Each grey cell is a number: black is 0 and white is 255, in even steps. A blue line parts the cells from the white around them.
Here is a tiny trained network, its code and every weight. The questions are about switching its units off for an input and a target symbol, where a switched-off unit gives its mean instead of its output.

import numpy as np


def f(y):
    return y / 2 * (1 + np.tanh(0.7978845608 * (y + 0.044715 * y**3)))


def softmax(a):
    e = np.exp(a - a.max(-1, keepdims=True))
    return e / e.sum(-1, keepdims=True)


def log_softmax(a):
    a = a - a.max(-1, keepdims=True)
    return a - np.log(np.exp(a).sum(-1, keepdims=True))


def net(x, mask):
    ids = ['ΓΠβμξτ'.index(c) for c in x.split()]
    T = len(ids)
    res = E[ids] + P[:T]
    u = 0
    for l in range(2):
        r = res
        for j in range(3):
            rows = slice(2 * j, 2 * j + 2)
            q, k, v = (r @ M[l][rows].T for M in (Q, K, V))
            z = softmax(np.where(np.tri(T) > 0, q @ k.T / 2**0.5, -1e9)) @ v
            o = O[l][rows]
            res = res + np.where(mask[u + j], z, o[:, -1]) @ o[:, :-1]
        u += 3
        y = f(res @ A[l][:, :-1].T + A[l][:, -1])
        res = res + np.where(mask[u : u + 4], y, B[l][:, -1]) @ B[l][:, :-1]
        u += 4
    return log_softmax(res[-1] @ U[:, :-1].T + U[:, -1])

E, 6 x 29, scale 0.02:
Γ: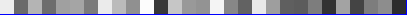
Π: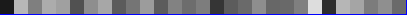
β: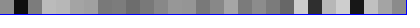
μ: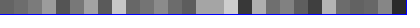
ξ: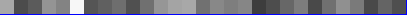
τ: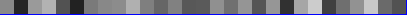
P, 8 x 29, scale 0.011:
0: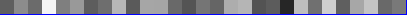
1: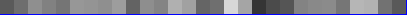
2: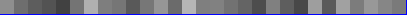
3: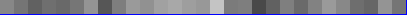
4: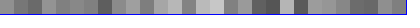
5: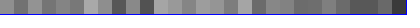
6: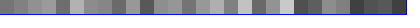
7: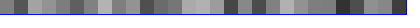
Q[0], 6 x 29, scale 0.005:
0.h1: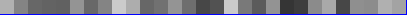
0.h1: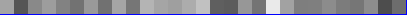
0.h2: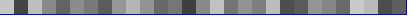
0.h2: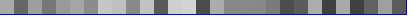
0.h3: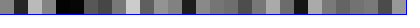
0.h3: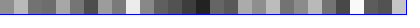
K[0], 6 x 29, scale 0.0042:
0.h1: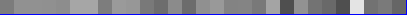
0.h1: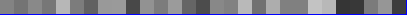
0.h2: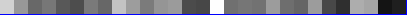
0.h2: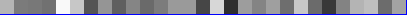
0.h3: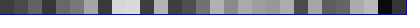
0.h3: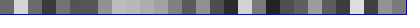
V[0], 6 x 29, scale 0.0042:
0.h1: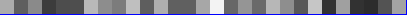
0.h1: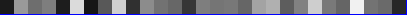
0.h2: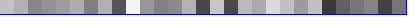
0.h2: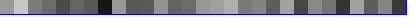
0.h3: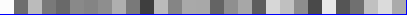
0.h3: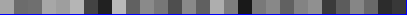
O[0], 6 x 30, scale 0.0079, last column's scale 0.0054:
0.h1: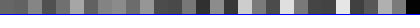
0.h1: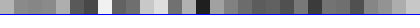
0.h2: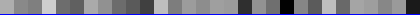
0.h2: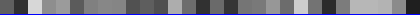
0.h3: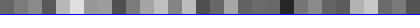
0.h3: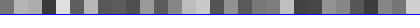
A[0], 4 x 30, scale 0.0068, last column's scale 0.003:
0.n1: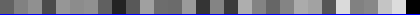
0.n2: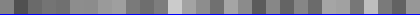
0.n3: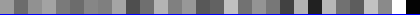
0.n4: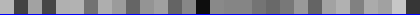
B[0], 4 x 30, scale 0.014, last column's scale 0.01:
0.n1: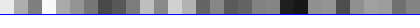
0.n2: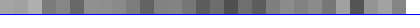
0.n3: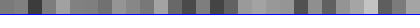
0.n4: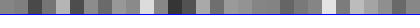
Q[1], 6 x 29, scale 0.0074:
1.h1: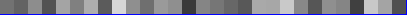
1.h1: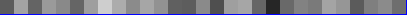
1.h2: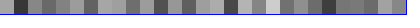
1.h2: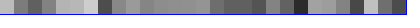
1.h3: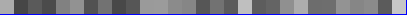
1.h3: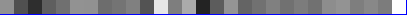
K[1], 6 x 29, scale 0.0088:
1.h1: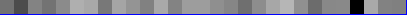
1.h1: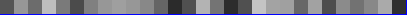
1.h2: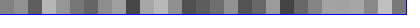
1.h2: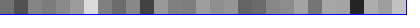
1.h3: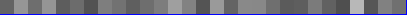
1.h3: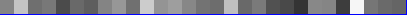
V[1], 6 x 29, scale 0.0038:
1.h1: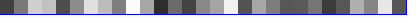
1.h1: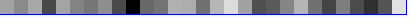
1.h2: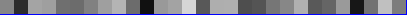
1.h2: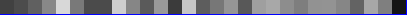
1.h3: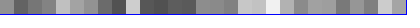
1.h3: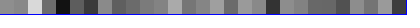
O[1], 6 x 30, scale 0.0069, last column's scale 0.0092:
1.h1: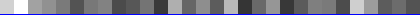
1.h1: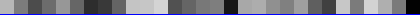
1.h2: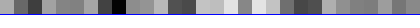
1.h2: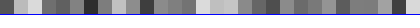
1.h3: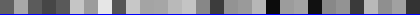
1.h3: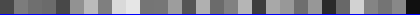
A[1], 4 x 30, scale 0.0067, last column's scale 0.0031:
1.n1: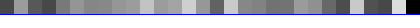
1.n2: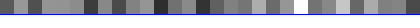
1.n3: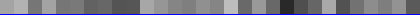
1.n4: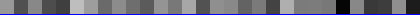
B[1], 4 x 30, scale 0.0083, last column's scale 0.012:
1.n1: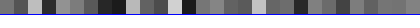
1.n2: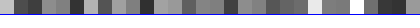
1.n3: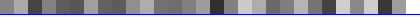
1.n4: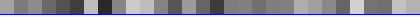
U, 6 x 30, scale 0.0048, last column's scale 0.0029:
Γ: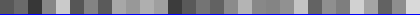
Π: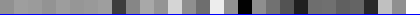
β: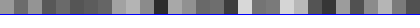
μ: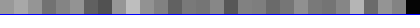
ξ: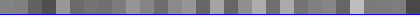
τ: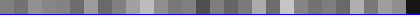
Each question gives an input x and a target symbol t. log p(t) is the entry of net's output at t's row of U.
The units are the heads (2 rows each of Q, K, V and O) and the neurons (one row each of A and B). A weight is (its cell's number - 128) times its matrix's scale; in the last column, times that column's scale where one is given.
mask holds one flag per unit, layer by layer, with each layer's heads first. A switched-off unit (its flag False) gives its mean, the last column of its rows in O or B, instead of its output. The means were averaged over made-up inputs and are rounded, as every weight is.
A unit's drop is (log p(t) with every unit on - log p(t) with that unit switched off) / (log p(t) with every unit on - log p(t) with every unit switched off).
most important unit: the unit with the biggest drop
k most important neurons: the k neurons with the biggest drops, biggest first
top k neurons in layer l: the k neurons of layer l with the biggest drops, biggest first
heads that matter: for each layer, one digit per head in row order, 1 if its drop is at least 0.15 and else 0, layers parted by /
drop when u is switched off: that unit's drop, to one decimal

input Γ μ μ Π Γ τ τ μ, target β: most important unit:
0.h1
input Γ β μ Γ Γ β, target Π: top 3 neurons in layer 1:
1.n3, 1.n4, 1.n2
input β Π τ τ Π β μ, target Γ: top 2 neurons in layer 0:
0.n2, 0.n3
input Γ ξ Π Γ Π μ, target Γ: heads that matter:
001 / 110
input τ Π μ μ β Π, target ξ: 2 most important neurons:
1.n2, 0.n4
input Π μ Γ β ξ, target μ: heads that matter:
001 / 010
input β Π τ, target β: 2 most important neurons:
1.n3, 0.n3
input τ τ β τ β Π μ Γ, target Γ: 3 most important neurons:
1.n3, 0.n3, 0.n4
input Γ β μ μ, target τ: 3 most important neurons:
1.n4, 0.n3, 0.n4
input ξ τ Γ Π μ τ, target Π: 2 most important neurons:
1.n3, 0.n3
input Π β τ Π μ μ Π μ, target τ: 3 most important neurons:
1.n4, 0.n3, 0.n2
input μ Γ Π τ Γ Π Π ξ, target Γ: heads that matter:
010 / 010
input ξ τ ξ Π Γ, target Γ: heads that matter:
010 / 110
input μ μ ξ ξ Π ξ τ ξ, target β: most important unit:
1.h1
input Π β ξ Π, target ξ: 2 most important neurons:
1.n2, 0.n3
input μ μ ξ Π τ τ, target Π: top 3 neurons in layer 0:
0.n4, 0.n1, 0.n3
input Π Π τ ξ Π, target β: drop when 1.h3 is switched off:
0.3
